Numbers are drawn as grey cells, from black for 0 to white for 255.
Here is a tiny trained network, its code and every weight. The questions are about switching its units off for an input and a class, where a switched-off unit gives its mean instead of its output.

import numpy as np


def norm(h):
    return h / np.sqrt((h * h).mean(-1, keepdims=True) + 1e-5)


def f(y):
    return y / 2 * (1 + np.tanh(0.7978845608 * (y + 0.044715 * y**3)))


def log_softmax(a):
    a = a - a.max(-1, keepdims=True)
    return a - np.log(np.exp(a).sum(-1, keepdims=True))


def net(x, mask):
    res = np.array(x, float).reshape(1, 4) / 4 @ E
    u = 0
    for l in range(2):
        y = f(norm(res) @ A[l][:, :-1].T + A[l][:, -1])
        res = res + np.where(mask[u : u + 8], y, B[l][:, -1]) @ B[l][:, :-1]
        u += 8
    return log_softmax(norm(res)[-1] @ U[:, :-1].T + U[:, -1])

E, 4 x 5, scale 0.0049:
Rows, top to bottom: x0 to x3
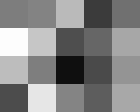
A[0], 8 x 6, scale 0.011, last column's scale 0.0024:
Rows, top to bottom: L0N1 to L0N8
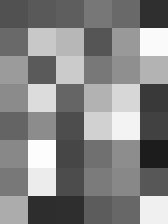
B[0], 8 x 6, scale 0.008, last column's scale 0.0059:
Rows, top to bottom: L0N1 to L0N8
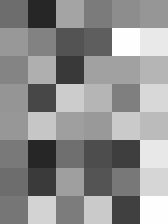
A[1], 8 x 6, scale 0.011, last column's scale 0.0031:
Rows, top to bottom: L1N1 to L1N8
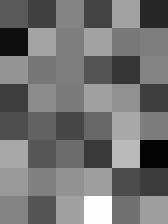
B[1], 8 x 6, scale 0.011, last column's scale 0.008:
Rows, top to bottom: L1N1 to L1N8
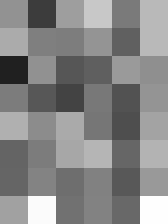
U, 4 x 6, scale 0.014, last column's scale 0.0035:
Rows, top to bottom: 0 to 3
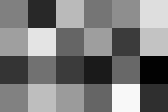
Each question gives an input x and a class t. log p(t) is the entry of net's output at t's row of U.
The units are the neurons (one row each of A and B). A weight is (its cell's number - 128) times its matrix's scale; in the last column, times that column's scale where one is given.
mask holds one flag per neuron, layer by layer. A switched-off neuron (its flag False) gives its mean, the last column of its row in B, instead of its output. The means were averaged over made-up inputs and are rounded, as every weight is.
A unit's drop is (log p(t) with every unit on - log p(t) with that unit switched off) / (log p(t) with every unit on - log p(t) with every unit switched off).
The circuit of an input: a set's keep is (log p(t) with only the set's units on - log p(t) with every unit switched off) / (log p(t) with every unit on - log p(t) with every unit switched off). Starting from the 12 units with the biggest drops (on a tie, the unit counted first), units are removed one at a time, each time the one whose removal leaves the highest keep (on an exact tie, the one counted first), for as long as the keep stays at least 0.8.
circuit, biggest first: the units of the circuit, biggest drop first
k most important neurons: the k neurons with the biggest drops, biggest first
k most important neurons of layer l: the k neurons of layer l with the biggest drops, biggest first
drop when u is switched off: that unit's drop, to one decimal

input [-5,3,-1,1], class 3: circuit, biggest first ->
[L0N5]
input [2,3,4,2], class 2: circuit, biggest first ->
[L1N3 L0N6]
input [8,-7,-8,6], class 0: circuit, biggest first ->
[L1N8 L0N8]
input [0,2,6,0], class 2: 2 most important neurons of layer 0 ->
[L0N6 L0N7]
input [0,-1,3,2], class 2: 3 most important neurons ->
[L0N6 L1N3 L0N8]
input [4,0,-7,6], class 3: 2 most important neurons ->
[L0N2 L0N6]
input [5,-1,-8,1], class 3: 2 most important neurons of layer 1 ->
[L1N8 L1N1]
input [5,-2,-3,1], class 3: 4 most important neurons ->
[L0N2 L0N6 L0N7 L0N3]
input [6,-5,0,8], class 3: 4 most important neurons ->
[L0N2 L0N6 L0N4 L0N7]
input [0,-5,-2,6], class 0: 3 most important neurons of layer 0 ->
[L0N8 L0N5 L0N2]
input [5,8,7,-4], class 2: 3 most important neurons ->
[L1N3 L1N8 L0N5]
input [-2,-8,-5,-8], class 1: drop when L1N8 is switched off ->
0.3
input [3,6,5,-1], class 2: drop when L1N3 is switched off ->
0.2
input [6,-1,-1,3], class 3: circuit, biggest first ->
[L0N2]
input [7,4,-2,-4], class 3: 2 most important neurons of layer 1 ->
[L1N8 L1N2]
